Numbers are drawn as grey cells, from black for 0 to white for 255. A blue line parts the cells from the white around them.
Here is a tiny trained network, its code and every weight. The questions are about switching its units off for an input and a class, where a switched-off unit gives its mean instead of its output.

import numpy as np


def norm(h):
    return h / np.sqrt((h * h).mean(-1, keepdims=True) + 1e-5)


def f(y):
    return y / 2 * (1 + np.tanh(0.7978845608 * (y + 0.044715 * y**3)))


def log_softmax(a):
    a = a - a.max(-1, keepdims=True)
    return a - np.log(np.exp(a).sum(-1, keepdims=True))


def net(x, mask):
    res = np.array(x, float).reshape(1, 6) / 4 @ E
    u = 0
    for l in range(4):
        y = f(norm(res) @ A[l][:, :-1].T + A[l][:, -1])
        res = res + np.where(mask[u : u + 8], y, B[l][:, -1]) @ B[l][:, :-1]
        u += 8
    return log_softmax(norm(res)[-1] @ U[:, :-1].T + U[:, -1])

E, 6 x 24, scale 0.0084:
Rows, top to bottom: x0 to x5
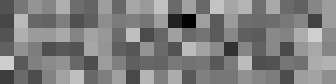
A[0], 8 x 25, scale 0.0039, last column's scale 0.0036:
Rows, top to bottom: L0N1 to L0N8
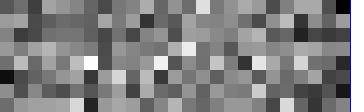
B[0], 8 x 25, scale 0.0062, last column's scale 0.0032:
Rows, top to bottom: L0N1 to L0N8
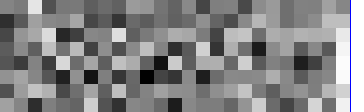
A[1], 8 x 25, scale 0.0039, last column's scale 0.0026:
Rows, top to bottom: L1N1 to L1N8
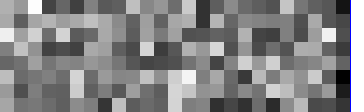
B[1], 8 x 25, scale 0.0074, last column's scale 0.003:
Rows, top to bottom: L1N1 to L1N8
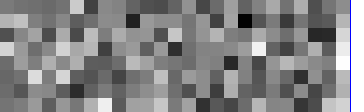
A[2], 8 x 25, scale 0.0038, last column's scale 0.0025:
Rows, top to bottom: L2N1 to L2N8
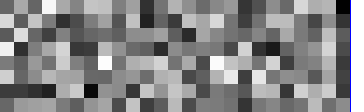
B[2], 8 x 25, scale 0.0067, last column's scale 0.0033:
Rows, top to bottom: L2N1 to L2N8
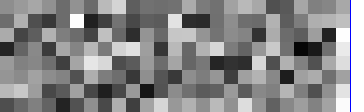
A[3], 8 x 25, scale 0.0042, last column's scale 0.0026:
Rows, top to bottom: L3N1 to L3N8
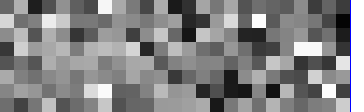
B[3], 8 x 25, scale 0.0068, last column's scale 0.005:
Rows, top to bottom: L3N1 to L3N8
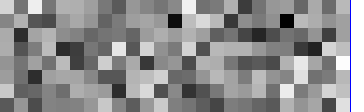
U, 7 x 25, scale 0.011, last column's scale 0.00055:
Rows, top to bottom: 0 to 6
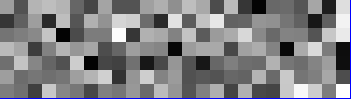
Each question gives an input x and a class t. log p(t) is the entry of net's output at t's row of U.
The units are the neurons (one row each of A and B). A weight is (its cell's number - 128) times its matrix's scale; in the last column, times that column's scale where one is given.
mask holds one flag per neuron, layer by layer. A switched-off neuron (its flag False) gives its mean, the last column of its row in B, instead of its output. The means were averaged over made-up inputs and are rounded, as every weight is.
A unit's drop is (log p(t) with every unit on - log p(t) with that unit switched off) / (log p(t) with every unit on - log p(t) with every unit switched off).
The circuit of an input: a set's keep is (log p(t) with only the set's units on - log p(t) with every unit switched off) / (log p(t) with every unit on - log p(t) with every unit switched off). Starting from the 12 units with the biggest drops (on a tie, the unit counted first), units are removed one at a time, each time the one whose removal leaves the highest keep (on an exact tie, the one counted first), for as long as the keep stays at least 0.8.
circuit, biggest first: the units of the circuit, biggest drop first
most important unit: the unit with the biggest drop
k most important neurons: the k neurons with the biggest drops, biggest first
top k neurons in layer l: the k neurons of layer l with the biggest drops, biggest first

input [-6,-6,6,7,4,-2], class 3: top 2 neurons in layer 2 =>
(L2N3, L2N5)
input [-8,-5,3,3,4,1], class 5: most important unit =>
L1N8
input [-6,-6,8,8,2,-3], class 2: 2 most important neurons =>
(L3N4, L0N8)
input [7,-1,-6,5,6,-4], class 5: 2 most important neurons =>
(L2N5, L0N5)
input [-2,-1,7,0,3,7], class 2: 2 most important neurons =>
(L3N4, L2N1)
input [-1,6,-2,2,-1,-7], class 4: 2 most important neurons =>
(L2N2, L0N4)
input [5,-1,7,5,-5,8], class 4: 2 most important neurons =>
(L2N7, L0N6)
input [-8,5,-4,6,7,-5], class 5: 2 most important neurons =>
(L1N8, L0N5)
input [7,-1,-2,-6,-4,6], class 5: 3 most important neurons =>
(L2N5, L1N4, L3N7)
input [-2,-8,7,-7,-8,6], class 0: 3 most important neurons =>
(L1N6, L2N4, L0N4)
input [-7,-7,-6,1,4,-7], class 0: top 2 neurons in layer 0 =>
(L0N6, L0N4)
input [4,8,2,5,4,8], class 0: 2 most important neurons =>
(L2N3, L3N3)
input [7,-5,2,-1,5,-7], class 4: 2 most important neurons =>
(L2N2, L1N1)
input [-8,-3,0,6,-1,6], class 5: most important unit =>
L1N8
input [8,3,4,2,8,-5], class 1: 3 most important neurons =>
(L2N4, L1N3, L1N8)
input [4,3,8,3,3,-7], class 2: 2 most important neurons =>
(L3N4, L0N6)
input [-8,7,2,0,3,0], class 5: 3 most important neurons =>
(L1N8, L3N7, L0N4)
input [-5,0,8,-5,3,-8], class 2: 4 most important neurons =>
(L3N4, L0N6, L2N8, L2N1)
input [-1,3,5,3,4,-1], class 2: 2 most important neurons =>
(L0N5, L3N4)
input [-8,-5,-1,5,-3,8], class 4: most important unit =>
L2N7
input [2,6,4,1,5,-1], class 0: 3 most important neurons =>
(L2N3, L0N5, L3N3)
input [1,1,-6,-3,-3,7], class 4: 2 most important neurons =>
(L0N6, L2N7)
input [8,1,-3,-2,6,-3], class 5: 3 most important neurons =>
(L2N5, L3N7, L0N5)
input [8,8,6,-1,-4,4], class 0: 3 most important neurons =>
(L2N3, L1N8, L3N3)
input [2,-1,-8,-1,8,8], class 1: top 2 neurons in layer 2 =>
(L2N4, L2N8)
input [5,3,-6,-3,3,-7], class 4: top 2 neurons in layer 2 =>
(L2N2, L2N8)
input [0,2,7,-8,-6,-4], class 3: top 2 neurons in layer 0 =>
(L0N8, L0N3)
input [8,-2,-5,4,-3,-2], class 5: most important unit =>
L2N5
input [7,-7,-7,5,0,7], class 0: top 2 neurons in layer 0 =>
(L0N4, L0N2)
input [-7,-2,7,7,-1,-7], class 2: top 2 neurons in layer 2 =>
(L2N8, L2N1)
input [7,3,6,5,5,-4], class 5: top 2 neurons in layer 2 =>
(L2N5, L2N4)
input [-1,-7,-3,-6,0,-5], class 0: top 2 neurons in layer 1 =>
(L1N6, L1N4)
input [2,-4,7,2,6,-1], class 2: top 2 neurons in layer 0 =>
(L0N5, L0N4)
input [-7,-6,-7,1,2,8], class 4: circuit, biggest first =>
(L2N7)
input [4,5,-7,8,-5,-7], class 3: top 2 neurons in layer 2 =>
(L2N8, L2N7)
